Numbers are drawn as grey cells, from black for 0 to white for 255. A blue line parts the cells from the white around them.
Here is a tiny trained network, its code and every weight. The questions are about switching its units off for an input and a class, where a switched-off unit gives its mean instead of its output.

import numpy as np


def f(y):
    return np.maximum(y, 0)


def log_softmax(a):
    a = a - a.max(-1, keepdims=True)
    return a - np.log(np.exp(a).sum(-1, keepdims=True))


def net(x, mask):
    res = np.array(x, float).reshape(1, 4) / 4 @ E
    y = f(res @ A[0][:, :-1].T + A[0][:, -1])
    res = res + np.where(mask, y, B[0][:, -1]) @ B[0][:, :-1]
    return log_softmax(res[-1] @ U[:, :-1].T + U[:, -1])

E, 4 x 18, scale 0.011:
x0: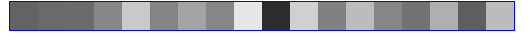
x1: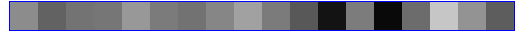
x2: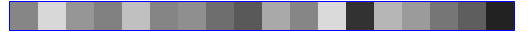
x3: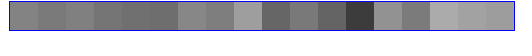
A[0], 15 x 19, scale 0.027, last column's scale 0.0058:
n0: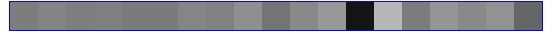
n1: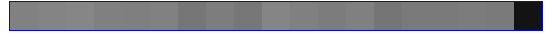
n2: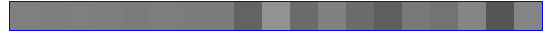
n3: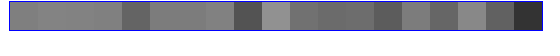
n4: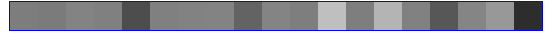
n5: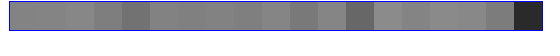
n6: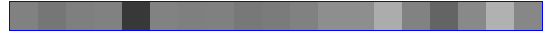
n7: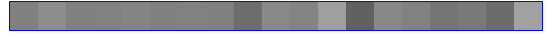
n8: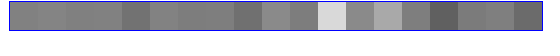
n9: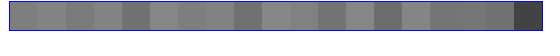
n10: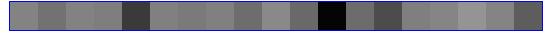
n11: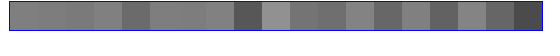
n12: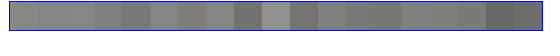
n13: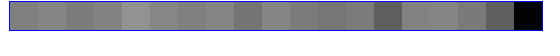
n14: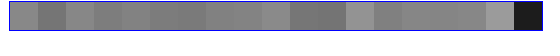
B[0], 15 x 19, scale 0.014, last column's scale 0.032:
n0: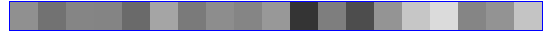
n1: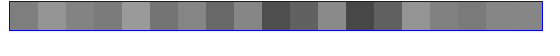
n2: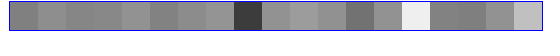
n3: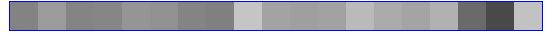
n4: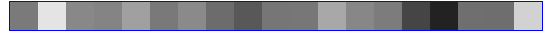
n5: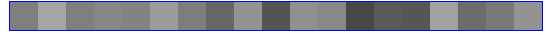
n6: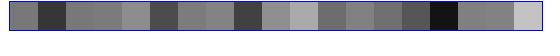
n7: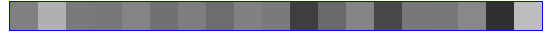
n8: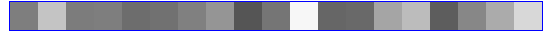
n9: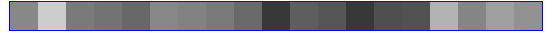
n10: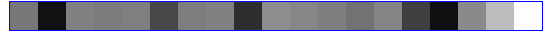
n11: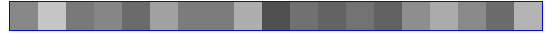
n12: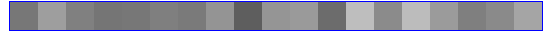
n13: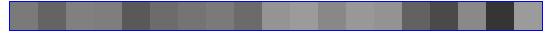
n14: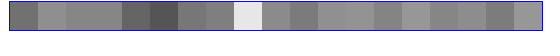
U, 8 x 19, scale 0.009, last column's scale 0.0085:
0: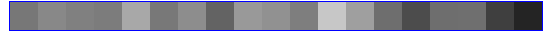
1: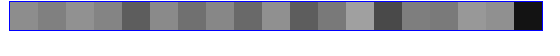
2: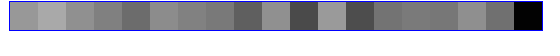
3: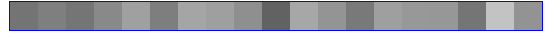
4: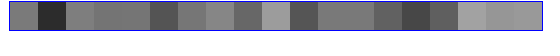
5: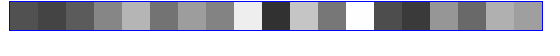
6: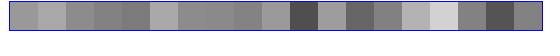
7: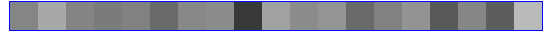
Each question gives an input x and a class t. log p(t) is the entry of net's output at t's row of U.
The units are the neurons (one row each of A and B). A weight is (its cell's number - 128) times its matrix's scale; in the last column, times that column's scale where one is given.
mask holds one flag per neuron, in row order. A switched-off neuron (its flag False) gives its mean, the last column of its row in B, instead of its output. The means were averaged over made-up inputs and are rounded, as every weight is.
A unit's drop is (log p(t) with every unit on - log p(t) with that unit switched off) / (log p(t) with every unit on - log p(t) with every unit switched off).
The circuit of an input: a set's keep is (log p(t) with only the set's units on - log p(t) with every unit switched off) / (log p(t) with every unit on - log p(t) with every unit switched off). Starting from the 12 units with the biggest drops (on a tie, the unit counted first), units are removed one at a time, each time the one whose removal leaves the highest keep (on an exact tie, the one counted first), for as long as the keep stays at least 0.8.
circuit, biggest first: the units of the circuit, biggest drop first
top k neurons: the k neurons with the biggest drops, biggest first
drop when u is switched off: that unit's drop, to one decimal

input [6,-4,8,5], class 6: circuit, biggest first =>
(n0)
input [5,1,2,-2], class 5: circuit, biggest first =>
(n0, n2, n4)
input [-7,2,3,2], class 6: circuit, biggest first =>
(n3, n6, n11)
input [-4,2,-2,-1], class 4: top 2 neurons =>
(n10, n8)
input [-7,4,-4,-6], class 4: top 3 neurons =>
(n10, n8, n4)
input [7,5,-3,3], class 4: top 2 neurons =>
(n10, n3)
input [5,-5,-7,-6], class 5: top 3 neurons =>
(n10, n0, n2)
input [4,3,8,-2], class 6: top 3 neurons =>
(n10, n6, n4)
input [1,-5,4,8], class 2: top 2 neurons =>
(n0, n4)
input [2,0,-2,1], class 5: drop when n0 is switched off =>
0.2
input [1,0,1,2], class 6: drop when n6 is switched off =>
0.2
